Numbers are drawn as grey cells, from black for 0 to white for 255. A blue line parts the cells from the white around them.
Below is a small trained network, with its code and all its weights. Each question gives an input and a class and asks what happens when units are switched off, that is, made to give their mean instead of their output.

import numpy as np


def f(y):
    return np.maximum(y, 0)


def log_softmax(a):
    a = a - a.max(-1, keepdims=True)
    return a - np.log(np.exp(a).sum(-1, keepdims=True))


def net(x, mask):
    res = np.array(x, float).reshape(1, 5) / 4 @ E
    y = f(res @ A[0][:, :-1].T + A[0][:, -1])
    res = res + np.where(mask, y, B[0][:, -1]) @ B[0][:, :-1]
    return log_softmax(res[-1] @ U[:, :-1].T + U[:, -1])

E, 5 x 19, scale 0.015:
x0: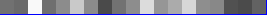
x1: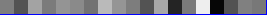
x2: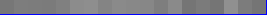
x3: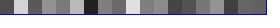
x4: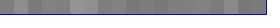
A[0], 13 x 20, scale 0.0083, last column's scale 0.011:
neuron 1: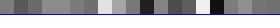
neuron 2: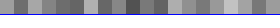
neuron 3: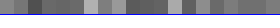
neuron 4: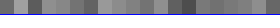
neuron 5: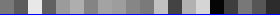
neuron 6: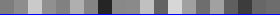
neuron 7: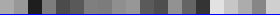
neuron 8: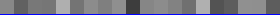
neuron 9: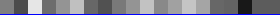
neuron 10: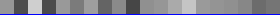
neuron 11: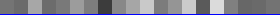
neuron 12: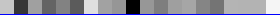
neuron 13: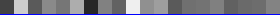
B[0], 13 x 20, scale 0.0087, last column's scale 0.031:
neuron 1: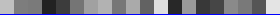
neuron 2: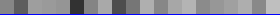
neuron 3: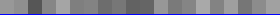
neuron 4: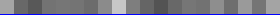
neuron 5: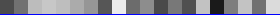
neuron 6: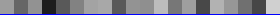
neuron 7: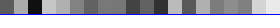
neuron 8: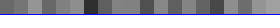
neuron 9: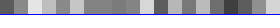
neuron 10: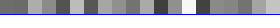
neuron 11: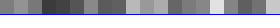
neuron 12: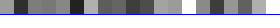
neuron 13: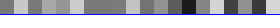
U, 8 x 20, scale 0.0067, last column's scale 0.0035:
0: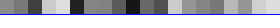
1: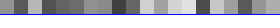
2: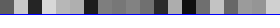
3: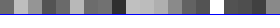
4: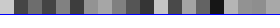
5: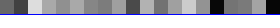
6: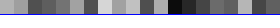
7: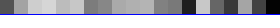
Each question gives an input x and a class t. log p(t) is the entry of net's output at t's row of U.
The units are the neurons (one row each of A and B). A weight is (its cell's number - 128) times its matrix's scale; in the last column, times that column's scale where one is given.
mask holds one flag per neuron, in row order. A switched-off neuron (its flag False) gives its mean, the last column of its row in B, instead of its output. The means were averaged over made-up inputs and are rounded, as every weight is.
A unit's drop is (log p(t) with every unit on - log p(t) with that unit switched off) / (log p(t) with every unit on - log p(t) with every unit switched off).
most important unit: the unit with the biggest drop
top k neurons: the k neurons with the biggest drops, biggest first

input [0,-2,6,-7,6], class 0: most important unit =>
neuron 1
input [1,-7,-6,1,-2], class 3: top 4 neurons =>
(neuron 12; neuron 11; neuron 6; neuron 5)
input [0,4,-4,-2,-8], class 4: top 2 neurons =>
(neuron 9; neuron 1)
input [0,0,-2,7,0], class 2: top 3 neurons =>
(neuron 1; neuron 6; neuron 5)
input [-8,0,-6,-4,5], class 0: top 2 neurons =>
(neuron 7; neuron 6)
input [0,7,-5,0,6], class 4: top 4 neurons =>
(neuron 1; neuron 13; neuron 9; neuron 10)
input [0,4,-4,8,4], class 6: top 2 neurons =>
(neuron 9; neuron 1)
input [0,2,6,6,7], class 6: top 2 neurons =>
(neuron 9; neuron 7)
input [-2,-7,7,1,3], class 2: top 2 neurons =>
(neuron 12; neuron 7)
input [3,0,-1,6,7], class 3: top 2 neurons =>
(neuron 5; neuron 7)
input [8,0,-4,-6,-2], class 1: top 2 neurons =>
(neuron 6; neuron 11)
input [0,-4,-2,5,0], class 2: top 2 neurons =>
(neuron 1; neuron 7)
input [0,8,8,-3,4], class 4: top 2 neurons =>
(neuron 1; neuron 9)
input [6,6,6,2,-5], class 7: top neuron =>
(neuron 12)
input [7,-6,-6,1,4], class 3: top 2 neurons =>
(neuron 12; neuron 11)
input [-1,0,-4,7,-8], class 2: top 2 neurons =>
(neuron 1; neuron 6)
